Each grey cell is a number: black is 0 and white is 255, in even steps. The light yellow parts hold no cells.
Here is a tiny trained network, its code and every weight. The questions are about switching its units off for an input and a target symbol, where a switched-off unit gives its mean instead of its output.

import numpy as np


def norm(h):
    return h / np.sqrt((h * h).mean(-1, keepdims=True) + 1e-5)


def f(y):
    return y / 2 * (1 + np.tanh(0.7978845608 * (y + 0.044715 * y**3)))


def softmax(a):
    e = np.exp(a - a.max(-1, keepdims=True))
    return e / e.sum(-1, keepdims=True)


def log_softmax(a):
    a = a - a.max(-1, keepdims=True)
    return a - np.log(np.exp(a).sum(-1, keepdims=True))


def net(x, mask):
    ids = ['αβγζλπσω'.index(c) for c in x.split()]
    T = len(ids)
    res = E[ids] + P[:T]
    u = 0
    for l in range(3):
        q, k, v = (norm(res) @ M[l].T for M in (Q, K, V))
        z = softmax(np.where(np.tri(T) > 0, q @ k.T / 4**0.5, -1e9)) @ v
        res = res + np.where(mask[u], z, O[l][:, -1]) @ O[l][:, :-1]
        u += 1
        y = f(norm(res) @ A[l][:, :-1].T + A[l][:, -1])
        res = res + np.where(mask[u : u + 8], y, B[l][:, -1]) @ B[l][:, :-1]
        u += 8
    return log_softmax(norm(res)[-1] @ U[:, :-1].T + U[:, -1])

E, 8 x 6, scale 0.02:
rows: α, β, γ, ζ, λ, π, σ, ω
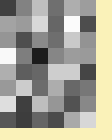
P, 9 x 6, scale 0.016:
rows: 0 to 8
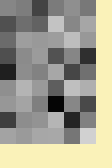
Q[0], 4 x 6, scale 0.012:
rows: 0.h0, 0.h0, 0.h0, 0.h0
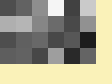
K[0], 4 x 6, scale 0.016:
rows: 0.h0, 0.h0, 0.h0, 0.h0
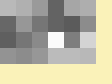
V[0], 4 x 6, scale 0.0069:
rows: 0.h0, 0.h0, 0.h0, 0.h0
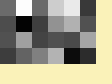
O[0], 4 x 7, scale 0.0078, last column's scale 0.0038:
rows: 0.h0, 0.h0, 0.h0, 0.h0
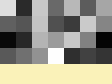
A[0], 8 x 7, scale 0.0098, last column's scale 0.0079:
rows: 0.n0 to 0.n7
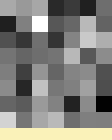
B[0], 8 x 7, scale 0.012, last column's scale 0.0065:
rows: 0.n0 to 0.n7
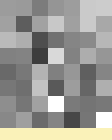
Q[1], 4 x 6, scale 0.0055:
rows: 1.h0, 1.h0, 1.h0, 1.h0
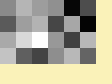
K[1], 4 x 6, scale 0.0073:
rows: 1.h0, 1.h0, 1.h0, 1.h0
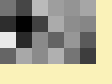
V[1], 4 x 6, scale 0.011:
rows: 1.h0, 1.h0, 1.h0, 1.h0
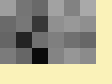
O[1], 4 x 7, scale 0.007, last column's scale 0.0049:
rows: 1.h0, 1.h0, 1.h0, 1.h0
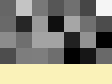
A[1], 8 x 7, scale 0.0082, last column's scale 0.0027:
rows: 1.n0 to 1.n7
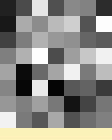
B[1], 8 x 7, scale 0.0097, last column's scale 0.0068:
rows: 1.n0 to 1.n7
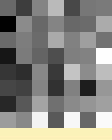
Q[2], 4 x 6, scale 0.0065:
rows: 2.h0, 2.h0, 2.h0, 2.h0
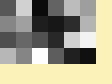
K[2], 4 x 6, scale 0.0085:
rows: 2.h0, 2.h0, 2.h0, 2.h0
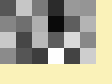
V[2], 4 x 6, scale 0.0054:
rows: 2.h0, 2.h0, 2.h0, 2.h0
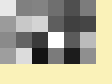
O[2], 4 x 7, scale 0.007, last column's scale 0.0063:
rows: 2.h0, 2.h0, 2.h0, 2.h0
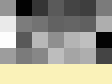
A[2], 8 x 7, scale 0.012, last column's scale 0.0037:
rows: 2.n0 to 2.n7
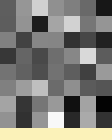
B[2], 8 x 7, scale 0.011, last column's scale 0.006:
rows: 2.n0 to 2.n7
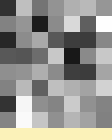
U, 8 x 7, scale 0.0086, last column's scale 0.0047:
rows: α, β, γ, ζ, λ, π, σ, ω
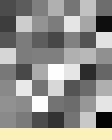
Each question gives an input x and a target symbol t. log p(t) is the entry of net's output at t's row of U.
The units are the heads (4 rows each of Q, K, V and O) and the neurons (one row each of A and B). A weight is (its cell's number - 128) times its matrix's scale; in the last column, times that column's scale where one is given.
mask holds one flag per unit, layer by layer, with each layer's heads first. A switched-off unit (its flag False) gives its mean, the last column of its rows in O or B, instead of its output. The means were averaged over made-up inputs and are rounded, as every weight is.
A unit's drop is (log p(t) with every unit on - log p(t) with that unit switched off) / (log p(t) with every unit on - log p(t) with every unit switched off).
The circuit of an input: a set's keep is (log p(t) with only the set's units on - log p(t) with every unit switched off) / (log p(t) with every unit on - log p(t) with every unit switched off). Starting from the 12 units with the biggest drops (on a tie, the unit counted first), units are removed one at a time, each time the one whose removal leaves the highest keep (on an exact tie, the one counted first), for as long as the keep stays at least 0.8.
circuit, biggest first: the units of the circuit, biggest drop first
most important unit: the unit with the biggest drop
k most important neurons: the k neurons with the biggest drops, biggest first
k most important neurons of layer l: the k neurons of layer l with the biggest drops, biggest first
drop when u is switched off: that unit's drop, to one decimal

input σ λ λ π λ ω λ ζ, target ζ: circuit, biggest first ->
(1.n3; 1.n7)
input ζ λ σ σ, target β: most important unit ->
0.n0
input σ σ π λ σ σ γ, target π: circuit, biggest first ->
(0.h0; 1.n4)
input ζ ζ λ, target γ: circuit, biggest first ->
(1.h0; 1.n7)
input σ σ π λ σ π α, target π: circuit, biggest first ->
(0.h0; 1.n7)
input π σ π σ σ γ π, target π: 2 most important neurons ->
(1.n4; 1.n3)
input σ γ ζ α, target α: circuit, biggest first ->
(0.n1; 2.n3; 1.n7)
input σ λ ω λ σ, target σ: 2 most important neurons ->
(0.n1; 2.n1)
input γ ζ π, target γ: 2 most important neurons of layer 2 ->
(2.n5; 2.n0)
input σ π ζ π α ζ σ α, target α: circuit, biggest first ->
(0.n1; 1.n7)
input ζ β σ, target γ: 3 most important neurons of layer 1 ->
(1.n5; 1.n3; 1.n7)
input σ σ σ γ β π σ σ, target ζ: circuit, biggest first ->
(0.h0; 2.h0)
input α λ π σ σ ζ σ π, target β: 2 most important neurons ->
(0.n2; 2.n3)
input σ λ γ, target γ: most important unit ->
1.n7
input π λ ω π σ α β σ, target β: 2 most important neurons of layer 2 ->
(2.n5; 2.n0)
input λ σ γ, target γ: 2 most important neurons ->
(1.n3; 1.n7)
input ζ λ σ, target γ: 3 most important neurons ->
(1.n5; 0.n5; 1.n3)
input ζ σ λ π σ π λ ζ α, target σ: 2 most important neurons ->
(2.n1; 0.n1)
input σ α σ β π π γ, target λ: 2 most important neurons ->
(0.n3; 1.n3)
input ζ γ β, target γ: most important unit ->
1.h0
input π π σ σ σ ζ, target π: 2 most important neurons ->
(1.n4; 1.n3)
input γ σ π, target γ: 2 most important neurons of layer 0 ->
(0.n2; 0.n0)
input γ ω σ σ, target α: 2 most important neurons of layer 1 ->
(1.n3; 1.n7)
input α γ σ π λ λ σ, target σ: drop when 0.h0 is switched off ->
0.7
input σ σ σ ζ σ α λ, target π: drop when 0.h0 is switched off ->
1.2
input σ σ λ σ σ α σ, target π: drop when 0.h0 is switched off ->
0.9
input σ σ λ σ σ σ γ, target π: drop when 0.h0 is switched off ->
0.8
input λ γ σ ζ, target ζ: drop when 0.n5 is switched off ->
0.1
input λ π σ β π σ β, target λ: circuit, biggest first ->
(0.h0)
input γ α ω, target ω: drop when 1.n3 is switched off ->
-0.1
